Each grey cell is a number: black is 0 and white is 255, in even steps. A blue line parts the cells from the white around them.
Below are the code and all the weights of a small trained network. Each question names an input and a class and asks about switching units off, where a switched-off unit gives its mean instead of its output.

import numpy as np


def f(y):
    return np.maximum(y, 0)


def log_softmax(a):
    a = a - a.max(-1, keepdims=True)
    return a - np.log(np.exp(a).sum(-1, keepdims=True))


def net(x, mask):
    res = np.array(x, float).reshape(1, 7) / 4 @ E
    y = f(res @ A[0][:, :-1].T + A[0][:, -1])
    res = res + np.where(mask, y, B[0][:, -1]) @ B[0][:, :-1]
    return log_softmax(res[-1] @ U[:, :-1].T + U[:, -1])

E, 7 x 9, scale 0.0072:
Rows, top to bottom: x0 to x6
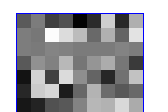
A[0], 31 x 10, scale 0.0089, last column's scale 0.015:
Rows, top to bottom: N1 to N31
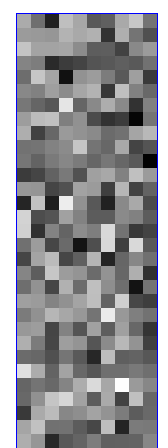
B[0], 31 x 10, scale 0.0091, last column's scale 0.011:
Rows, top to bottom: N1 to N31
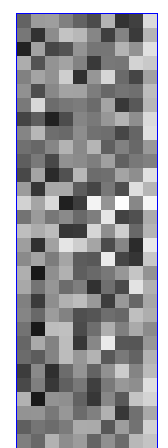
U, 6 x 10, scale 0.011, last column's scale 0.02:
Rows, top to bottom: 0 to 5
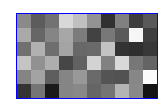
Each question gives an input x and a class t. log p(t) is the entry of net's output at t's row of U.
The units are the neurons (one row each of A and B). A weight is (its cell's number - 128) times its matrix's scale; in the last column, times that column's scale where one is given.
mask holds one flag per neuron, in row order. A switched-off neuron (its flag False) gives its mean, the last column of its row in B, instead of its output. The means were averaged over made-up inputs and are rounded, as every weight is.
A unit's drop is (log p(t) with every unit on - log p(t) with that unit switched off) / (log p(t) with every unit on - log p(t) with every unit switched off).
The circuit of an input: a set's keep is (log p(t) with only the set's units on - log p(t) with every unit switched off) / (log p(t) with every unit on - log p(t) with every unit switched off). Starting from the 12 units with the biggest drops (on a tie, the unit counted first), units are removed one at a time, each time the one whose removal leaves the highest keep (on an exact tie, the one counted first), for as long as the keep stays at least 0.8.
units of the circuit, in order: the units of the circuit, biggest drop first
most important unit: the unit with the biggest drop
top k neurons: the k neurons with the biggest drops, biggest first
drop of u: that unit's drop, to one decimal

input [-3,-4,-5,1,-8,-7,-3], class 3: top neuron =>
N16
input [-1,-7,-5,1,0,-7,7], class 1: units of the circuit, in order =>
N13; N20
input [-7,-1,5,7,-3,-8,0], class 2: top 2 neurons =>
N7; N15
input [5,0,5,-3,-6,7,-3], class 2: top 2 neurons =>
N14; N5
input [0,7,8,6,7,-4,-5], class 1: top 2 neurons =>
N28; N16
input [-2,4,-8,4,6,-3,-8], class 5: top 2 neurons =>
N3; N8
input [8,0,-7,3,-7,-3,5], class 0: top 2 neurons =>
N17; N14
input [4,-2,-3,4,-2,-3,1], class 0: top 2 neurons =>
N17; N25
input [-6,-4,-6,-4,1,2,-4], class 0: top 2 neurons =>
N2; N21
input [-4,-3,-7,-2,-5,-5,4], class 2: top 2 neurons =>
N14; N15
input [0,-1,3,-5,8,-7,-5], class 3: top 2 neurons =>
N14; N18
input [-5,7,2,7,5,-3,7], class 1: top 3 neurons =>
N28; N22; N3
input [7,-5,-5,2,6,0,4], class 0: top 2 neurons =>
N17; N25
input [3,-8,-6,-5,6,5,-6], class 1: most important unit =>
N4
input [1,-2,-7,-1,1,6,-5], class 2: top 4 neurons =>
N18; N5; N12; N27
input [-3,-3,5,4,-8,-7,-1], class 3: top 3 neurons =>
N16; N18; N1
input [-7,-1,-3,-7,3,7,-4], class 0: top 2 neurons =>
N2; N6
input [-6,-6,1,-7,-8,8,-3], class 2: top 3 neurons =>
N18; N14; N5
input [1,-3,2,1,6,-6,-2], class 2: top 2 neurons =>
N1; N7
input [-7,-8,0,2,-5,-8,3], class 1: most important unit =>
N13
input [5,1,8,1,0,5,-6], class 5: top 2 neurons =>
N8; N3
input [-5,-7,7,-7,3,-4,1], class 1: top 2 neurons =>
N13; N17
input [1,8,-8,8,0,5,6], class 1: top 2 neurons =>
N28; N22
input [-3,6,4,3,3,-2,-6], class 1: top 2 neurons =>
N28; N12
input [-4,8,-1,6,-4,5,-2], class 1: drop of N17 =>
0.0
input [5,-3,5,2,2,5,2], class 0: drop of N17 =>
0.7
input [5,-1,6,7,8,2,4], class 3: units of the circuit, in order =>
N14
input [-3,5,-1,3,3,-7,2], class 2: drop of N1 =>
0.3
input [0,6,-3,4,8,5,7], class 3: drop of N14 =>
1.4
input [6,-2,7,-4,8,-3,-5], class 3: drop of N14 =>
1.3
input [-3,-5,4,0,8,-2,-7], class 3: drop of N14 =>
1.7
